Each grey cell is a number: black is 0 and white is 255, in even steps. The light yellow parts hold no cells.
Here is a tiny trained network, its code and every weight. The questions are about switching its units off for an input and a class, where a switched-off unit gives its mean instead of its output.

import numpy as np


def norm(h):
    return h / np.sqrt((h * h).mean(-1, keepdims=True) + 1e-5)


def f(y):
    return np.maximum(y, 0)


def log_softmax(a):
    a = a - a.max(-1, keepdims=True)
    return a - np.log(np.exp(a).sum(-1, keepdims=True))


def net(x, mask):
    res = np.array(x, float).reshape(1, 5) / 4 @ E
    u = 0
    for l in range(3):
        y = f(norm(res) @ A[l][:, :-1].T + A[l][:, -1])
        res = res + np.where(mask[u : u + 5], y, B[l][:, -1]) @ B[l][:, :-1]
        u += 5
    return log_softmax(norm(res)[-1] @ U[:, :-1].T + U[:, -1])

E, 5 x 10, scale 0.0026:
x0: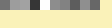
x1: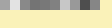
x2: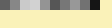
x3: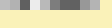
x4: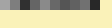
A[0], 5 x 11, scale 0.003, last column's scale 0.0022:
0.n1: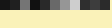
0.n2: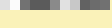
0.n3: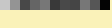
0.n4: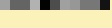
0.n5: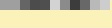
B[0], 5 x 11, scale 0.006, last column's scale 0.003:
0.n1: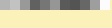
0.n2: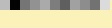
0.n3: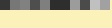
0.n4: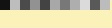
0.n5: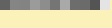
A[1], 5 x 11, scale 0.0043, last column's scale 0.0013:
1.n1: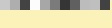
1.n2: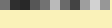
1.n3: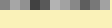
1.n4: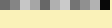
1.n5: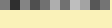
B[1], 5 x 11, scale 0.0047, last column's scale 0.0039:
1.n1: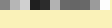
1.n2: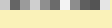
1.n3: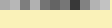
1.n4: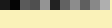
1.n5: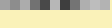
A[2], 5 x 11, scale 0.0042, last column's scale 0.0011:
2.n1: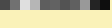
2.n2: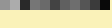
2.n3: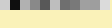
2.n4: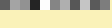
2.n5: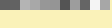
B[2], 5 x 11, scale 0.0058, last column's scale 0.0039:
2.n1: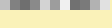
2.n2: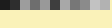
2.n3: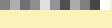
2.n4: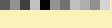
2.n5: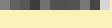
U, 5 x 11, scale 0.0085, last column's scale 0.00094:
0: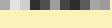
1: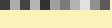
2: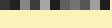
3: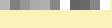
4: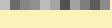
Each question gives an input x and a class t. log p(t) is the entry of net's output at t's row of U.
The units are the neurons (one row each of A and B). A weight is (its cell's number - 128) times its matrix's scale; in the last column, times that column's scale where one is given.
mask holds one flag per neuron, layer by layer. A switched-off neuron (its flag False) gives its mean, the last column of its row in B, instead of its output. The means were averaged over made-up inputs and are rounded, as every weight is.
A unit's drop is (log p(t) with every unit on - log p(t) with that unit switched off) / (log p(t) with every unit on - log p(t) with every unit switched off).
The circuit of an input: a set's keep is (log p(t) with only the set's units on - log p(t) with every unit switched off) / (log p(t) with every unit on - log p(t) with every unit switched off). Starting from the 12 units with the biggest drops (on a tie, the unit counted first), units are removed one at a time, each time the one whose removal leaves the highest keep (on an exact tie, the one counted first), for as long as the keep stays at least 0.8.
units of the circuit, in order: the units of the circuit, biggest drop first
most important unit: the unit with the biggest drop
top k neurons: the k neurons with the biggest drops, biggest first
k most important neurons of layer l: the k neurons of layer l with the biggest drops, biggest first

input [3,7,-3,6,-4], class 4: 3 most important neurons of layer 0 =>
(0.n2, 0.n1, 0.n4)
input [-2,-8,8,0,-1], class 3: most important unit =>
2.n1
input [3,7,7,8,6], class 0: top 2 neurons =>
(1.n1, 0.n5)
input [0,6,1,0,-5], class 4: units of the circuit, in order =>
(0.n2, 2.n3)
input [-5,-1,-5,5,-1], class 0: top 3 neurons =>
(1.n1, 2.n4, 2.n1)
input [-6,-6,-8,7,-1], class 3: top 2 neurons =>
(1.n2, 0.n1)
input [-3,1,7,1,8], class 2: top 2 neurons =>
(2.n2, 0.n3)
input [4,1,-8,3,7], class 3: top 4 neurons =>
(1.n2, 2.n5, 1.n4, 0.n4)
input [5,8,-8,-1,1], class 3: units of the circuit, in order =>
(0.n2, 1.n2)
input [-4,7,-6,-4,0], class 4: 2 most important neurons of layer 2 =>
(2.n3, 2.n1)
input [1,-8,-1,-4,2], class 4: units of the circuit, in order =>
(2.n3, 1.n2)
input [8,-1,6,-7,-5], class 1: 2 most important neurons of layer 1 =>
(1.n1, 1.n2)
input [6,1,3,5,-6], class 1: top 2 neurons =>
(2.n4, 0.n1)
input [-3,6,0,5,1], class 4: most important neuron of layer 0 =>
(0.n2)
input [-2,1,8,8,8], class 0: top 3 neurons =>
(1.n1, 0.n5, 1.n2)
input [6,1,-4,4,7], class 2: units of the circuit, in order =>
(0.n3, 2.n2)
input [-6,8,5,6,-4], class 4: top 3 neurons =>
(0.n2, 0.n1, 2.n4)
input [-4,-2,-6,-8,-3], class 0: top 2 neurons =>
(0.n1, 2.n1)
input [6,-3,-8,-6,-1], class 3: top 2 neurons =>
(1.n2, 1.n1)
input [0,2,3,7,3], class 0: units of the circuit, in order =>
(1.n1)
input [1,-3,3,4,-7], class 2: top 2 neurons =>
(1.n4, 0.n1)
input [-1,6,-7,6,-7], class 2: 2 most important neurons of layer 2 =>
(2.n5, 2.n1)
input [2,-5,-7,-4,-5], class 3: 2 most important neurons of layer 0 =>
(0.n2, 0.n5)
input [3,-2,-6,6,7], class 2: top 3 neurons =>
(0.n3, 2.n2, 0.n1)
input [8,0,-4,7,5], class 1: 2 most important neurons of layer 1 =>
(1.n3, 1.n5)
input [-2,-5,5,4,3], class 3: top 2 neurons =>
(2.n1, 0.n1)
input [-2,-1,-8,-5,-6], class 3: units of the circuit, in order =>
(1.n2)
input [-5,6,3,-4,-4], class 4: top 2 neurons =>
(0.n2, 1.n1)
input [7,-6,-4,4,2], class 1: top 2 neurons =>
(2.n4, 0.n2)
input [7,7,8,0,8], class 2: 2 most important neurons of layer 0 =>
(0.n3, 0.n4)
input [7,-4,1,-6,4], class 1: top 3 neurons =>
(2.n4, 1.n1, 0.n2)
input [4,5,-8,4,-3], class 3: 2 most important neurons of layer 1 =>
(1.n2, 1.n5)
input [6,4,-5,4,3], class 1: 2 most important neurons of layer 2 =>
(2.n4, 2.n1)
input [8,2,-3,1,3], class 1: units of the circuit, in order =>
(2.n4)
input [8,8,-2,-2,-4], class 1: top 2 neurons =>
(2.n4, 1.n2)
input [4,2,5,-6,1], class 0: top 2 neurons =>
(0.n1, 1.n2)
